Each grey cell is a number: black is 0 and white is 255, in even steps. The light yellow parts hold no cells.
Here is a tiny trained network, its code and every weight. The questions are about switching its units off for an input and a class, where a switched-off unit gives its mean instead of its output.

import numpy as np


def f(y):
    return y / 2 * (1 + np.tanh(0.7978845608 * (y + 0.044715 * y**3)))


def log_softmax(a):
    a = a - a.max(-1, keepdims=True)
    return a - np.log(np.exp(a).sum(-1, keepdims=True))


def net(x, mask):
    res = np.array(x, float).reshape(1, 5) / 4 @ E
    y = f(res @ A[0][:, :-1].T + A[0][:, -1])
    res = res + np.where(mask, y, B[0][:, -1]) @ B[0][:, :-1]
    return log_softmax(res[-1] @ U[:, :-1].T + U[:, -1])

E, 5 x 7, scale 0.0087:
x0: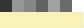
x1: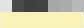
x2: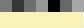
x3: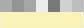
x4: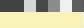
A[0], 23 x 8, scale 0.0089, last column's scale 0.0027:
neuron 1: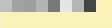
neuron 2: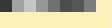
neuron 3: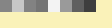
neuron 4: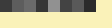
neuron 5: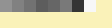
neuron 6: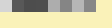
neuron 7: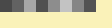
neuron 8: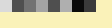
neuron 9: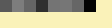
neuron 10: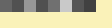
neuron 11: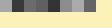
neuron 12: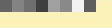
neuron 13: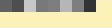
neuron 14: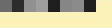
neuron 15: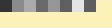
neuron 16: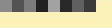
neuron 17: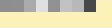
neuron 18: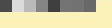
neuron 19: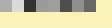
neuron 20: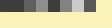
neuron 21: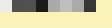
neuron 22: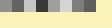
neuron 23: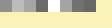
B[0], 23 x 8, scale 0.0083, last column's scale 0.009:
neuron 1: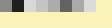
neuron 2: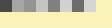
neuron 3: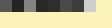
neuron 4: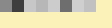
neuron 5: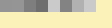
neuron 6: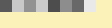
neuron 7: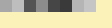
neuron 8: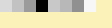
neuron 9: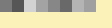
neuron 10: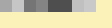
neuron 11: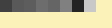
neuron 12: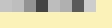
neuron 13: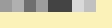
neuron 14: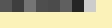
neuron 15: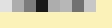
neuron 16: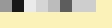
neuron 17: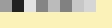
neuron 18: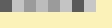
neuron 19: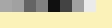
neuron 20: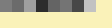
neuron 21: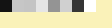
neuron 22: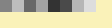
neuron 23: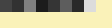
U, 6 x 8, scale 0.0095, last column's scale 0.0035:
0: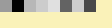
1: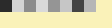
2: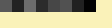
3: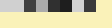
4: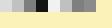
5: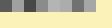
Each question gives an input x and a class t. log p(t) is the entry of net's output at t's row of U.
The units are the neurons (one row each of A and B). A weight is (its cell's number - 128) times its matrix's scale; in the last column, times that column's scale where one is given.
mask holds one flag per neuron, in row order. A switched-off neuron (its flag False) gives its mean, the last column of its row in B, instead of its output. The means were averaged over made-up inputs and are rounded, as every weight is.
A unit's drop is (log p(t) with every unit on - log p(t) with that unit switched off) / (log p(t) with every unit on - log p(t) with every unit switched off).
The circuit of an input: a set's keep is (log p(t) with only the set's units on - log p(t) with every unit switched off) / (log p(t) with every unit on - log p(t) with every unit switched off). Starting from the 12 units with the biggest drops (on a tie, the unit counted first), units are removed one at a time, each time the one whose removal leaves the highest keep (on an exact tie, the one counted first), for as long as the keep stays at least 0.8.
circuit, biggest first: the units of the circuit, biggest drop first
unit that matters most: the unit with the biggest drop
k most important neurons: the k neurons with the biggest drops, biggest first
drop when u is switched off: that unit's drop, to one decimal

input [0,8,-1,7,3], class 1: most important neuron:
(neuron 21)
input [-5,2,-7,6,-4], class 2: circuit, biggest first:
(neuron 23; neuron 3)
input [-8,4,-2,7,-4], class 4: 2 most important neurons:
(neuron 8; neuron 16)
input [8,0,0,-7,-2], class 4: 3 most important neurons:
(neuron 15; neuron 12; neuron 1)
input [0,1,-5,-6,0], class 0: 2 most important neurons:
(neuron 16; neuron 4)
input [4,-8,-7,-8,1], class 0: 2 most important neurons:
(neuron 4; neuron 16)
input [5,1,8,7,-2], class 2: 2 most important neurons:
(neuron 20; neuron 14)
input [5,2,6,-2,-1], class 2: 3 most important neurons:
(neuron 8; neuron 11; neuron 20)
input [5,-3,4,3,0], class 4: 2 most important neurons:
(neuron 15; neuron 21)
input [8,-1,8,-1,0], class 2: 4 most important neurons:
(neuron 14; neuron 8; neuron 20; neuron 11)
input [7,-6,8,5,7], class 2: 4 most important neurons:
(neuron 14; neuron 20; neuron 21; neuron 8)
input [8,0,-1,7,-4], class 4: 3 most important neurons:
(neuron 15; neuron 12; neuron 16)
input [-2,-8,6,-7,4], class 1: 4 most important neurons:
(neuron 2; neuron 18; neuron 17; neuron 1)
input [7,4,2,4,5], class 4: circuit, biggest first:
(neuron 12)
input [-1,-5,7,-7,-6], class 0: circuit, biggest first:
(neuron 4; neuron 16)
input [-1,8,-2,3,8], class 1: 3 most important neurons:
(neuron 21; neuron 19; neuron 6)
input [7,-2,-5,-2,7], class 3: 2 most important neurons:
(neuron 7; neuron 22)
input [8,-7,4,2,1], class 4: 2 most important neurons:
(neuron 15; neuron 21)
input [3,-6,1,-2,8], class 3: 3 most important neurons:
(neuron 7; neuron 13; neuron 21)
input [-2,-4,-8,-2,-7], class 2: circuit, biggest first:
(neuron 3)
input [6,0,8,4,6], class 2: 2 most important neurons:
(neuron 14; neuron 20)
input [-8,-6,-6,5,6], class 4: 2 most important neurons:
(neuron 8; neuron 21)
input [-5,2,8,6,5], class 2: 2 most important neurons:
(neuron 14; neuron 11)
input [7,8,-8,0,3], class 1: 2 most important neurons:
(neuron 21; neuron 6)
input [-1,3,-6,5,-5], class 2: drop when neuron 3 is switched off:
0.3
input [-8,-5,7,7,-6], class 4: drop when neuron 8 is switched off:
0.9
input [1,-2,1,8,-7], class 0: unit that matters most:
neuron 17
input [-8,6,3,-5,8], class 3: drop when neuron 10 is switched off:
0.5
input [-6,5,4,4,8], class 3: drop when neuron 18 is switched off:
0.0
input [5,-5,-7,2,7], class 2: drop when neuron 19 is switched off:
0.1
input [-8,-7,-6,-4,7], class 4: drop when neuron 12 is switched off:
-0.1
